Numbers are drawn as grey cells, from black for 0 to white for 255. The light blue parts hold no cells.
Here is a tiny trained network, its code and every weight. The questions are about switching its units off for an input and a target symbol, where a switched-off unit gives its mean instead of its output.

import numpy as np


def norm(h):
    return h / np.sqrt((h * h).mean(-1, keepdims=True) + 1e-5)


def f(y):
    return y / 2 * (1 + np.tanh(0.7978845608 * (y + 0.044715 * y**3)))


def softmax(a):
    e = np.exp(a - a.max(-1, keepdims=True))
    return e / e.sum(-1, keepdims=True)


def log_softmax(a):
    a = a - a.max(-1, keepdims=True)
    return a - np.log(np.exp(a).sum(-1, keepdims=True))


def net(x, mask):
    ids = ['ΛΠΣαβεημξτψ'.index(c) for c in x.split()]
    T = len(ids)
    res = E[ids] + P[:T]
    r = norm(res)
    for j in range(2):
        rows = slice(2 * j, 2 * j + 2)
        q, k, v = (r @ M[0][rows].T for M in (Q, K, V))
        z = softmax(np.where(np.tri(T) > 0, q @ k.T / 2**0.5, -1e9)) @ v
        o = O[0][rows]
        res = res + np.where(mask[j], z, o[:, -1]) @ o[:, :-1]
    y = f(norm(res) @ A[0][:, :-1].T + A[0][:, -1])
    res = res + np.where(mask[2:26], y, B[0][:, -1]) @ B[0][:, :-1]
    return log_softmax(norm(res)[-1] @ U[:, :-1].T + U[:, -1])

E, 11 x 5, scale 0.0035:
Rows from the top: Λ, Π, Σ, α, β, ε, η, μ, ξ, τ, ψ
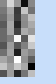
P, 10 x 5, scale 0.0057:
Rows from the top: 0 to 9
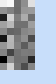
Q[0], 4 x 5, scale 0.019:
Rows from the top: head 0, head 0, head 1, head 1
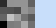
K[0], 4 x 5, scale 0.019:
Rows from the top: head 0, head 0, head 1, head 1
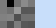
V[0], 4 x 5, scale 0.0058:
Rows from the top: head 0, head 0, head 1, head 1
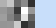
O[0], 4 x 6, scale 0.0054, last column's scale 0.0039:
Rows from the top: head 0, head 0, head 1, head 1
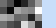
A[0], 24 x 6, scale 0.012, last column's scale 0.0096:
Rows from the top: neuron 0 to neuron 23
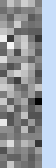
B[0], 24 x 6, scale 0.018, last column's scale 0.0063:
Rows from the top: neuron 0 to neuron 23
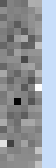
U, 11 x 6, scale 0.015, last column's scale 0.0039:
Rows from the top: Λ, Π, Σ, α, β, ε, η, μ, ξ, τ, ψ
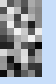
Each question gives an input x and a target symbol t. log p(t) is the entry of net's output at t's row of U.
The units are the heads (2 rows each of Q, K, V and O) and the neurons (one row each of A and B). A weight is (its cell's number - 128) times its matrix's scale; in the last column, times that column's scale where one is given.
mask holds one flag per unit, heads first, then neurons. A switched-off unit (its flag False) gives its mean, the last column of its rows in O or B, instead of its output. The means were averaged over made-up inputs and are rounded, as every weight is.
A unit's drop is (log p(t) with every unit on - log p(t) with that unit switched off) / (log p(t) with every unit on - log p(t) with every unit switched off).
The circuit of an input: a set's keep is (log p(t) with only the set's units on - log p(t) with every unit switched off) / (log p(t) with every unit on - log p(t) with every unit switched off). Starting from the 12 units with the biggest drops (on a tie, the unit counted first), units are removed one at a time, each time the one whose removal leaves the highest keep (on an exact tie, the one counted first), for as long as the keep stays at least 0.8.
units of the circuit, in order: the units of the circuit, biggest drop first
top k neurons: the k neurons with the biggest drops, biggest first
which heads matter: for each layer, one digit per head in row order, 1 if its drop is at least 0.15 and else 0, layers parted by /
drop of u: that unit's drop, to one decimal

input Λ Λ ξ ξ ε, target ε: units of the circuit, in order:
head 1; neuron 9
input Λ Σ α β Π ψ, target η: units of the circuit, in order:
head 0
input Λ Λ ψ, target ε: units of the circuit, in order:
neuron 7; neuron 12
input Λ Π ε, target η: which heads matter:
11
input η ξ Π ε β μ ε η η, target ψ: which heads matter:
10
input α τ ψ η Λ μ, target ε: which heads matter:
01
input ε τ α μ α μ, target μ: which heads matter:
11
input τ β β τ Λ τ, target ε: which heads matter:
01
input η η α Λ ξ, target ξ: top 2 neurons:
neuron 5; neuron 12
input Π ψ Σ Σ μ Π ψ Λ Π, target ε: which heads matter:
01
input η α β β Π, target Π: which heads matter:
01
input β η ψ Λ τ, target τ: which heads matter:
00
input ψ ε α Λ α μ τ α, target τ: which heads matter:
11
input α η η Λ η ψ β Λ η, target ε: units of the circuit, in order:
head 1
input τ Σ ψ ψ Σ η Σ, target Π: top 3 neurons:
neuron 20; neuron 10; neuron 3
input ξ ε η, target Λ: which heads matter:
10
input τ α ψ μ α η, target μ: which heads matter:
11
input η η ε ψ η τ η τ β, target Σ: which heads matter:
10
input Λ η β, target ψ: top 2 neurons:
neuron 6; neuron 0
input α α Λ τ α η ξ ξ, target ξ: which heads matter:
00
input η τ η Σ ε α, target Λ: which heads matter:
10
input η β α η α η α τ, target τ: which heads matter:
00
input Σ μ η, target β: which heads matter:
11
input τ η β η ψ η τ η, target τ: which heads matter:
11
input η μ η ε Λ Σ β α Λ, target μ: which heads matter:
10
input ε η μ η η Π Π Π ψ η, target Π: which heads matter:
00
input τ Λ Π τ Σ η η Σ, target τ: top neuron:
neuron 11
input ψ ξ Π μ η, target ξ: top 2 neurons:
neuron 11; neuron 0
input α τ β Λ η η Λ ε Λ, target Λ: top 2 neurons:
neuron 20; neuron 10
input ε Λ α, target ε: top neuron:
neuron 7
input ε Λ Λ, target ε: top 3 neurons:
neuron 0; neuron 7; neuron 12
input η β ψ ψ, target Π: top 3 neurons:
neuron 20; neuron 10; neuron 3
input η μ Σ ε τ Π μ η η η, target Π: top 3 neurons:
neuron 20; neuron 10; neuron 17
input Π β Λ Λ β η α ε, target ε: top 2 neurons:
neuron 12; neuron 10
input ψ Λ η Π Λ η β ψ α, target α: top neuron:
neuron 6
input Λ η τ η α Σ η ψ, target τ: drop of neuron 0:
0.1
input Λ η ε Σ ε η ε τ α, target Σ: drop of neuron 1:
0.0
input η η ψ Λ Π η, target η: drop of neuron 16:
0.1
